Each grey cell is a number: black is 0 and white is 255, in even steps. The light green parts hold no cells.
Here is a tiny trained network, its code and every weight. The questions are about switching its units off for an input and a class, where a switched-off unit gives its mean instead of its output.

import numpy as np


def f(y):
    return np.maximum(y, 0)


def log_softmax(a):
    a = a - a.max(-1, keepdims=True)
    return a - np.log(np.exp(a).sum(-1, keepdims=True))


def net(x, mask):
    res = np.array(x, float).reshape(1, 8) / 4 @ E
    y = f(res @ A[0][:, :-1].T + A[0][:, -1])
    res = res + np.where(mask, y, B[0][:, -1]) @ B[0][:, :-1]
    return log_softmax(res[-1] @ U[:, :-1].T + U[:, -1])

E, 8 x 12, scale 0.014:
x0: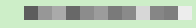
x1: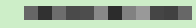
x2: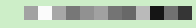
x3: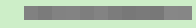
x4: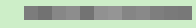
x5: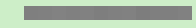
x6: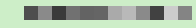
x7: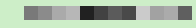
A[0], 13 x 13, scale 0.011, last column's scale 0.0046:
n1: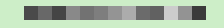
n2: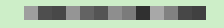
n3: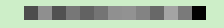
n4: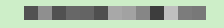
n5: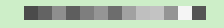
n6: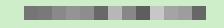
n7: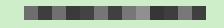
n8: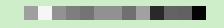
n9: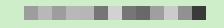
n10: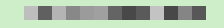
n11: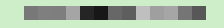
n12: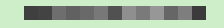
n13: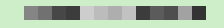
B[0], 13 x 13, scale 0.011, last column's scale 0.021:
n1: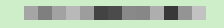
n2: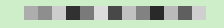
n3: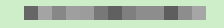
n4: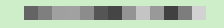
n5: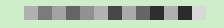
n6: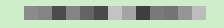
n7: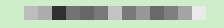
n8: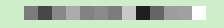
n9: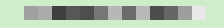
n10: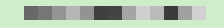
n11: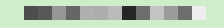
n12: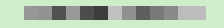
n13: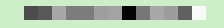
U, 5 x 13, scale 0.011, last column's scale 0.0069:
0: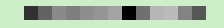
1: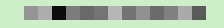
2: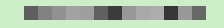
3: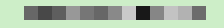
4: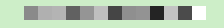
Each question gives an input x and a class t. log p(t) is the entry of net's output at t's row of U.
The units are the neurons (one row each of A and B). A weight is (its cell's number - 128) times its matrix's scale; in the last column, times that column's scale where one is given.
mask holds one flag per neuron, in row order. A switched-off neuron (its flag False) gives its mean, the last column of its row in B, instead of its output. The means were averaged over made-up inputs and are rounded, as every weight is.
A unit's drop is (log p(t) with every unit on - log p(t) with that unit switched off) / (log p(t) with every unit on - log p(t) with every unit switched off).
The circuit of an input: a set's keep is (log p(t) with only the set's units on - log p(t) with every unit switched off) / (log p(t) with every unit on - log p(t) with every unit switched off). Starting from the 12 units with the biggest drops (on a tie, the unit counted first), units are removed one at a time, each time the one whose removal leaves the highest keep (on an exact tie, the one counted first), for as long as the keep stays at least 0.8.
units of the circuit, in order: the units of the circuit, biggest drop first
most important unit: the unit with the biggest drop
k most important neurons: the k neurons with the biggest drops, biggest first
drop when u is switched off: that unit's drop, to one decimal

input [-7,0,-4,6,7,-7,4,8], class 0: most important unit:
n11
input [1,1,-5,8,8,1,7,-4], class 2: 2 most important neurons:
n1, n4
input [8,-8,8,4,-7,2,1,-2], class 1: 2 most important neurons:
n9, n2
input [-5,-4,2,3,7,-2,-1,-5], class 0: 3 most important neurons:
n13, n5, n7
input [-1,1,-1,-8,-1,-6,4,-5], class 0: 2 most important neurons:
n13, n10
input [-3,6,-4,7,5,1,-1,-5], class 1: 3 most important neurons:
n7, n11, n12
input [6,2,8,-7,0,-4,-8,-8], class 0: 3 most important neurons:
n13, n4, n1
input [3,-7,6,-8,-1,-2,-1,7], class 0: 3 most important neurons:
n11, n7, n12
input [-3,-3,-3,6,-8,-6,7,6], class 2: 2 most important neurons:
n4, n1
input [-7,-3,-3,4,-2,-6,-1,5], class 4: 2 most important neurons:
n2, n13
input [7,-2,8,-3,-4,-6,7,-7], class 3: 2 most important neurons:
n8, n11
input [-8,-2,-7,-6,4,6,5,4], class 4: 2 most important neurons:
n2, n8
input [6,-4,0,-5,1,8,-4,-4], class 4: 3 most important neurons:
n5, n11, n7
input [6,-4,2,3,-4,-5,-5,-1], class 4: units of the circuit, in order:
n5
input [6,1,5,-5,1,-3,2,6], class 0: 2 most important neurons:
n11, n2
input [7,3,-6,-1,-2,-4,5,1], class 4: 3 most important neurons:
n5, n8, n10
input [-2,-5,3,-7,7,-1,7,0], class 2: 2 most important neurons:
n4, n7
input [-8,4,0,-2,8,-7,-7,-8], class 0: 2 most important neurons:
n13, n5
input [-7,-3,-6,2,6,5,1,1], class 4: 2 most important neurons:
n2, n8
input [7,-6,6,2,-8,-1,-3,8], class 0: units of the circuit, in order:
n11
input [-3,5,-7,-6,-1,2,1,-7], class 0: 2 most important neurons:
n13, n8
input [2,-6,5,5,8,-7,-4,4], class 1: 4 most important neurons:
n9, n13, n2, n5
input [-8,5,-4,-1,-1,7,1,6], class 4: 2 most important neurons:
n2, n13
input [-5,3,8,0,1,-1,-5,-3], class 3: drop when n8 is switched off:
0.5
